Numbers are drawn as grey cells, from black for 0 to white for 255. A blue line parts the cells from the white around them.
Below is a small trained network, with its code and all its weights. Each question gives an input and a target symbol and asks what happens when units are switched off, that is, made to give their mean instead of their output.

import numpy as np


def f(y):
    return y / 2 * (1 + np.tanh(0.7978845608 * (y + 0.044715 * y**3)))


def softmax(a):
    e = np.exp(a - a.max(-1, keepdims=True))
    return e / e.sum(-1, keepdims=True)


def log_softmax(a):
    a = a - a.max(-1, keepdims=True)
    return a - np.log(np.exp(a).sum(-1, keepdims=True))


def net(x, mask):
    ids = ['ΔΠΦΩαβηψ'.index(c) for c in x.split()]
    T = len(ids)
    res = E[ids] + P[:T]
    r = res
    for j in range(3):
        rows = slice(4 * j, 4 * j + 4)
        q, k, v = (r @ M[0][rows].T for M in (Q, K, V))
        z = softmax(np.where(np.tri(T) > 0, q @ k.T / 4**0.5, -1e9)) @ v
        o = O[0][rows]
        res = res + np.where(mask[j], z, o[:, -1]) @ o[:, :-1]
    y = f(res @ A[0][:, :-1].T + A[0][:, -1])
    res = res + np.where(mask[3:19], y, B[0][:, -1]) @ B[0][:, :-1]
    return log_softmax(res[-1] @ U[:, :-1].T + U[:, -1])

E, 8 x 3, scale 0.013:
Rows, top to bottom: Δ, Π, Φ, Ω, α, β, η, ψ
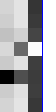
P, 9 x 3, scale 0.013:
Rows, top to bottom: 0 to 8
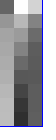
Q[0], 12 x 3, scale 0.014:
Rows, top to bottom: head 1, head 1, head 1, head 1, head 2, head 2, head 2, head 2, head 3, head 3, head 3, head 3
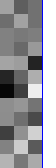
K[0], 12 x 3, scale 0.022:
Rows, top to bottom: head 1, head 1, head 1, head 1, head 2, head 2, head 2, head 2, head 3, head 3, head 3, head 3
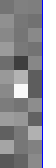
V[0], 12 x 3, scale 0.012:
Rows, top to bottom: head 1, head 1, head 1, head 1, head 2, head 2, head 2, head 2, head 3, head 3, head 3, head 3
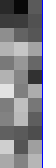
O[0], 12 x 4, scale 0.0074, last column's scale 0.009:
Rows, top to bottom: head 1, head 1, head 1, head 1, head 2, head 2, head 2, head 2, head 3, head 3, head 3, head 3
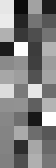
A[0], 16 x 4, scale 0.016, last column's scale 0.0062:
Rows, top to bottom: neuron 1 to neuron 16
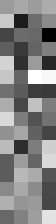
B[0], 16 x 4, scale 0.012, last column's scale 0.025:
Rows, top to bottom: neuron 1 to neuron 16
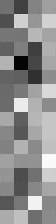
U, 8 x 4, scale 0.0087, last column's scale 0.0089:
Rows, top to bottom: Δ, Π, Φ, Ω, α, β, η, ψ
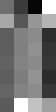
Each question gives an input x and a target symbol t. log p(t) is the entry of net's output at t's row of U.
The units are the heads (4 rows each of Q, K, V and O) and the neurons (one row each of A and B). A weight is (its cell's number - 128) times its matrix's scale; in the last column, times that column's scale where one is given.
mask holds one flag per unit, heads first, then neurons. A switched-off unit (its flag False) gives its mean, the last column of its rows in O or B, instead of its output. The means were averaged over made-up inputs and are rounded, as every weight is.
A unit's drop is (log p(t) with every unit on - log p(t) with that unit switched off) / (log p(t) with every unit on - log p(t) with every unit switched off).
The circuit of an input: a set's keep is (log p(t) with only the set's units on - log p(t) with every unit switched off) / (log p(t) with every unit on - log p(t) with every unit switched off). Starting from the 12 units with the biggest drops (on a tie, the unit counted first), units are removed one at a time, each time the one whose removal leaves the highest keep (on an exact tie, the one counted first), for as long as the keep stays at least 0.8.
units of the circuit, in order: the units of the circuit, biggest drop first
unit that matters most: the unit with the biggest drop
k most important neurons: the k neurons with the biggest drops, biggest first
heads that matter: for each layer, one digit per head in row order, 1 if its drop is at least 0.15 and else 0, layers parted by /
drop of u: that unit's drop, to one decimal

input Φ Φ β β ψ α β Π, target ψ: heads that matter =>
110
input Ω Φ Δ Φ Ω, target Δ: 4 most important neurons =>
[neuron 6; neuron 13; neuron 2; neuron 9]
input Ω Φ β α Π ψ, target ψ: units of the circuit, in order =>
[neuron 5]
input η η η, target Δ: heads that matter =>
110
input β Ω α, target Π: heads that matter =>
010
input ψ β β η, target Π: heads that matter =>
100
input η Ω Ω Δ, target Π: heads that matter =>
010
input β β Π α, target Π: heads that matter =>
100
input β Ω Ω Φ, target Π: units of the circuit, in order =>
[neuron 2; head 2]
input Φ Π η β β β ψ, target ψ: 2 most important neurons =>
[neuron 2; neuron 13]
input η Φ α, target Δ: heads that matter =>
110
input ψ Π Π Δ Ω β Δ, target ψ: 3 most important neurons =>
[neuron 5; neuron 13; neuron 1]
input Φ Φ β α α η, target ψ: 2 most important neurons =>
[neuron 5; neuron 13]
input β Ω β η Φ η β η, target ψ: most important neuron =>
[neuron 2]
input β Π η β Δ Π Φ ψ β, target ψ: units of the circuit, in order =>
[neuron 5; neuron 13]
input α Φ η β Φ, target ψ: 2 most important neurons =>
[neuron 5; neuron 13]
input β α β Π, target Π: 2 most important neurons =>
[neuron 2; neuron 9]
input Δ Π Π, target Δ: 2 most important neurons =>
[neuron 13; neuron 2]
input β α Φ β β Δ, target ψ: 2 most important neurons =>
[neuron 2; neuron 13]
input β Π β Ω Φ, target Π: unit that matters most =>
neuron 9
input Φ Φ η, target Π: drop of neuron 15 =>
-0.1
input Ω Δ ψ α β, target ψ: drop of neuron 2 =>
-0.1
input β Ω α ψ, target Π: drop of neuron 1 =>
0.1
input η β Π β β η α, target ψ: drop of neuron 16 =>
0.0
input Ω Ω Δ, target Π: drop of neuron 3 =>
-0.1
